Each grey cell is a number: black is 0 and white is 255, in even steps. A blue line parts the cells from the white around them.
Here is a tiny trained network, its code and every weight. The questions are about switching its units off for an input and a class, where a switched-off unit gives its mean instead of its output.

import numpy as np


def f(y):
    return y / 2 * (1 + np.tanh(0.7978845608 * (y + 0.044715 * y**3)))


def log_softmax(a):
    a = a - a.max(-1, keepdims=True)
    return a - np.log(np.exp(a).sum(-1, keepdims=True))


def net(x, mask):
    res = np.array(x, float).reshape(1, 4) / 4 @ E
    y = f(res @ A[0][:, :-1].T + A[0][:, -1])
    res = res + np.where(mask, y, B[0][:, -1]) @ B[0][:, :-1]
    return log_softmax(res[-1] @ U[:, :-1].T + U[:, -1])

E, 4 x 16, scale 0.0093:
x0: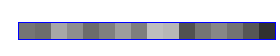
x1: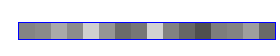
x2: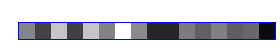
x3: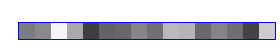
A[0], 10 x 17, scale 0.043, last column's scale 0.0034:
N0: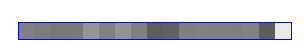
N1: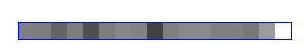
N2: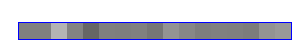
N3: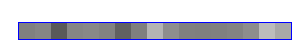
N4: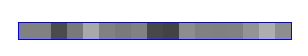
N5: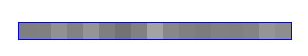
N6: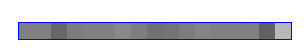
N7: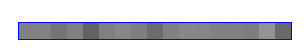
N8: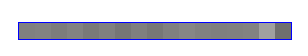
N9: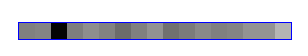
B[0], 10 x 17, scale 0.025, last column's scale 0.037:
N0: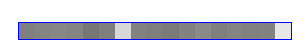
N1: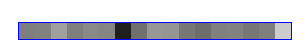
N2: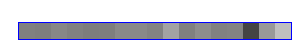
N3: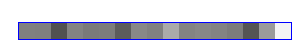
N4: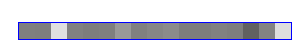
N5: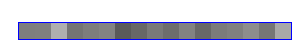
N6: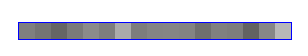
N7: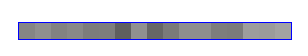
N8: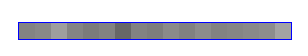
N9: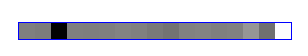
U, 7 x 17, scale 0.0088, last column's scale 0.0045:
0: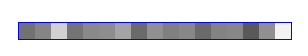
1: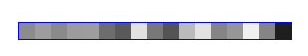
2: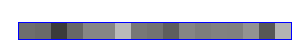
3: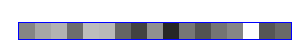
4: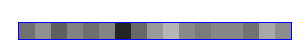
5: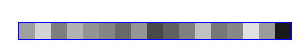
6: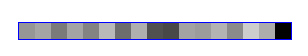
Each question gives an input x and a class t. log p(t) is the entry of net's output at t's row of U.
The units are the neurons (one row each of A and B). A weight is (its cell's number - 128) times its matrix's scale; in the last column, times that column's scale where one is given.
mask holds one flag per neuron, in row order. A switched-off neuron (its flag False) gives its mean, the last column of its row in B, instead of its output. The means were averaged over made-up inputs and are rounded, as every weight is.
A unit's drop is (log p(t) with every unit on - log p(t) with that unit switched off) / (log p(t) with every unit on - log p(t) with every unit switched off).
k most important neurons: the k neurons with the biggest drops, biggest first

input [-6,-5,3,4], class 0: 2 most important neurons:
[N4 N9]
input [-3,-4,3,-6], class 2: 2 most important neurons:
[N9 N2]
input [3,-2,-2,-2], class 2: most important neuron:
[N1]
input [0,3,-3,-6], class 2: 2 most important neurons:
[N9 N1]
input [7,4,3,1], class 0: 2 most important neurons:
[N9 N3]
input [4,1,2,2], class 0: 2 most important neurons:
[N9 N3]
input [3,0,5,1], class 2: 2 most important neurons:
[N4 N1]
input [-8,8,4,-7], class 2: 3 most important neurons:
[N9 N1 N2]
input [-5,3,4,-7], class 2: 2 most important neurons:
[N9 N1]
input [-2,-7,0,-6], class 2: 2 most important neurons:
[N9 N3]
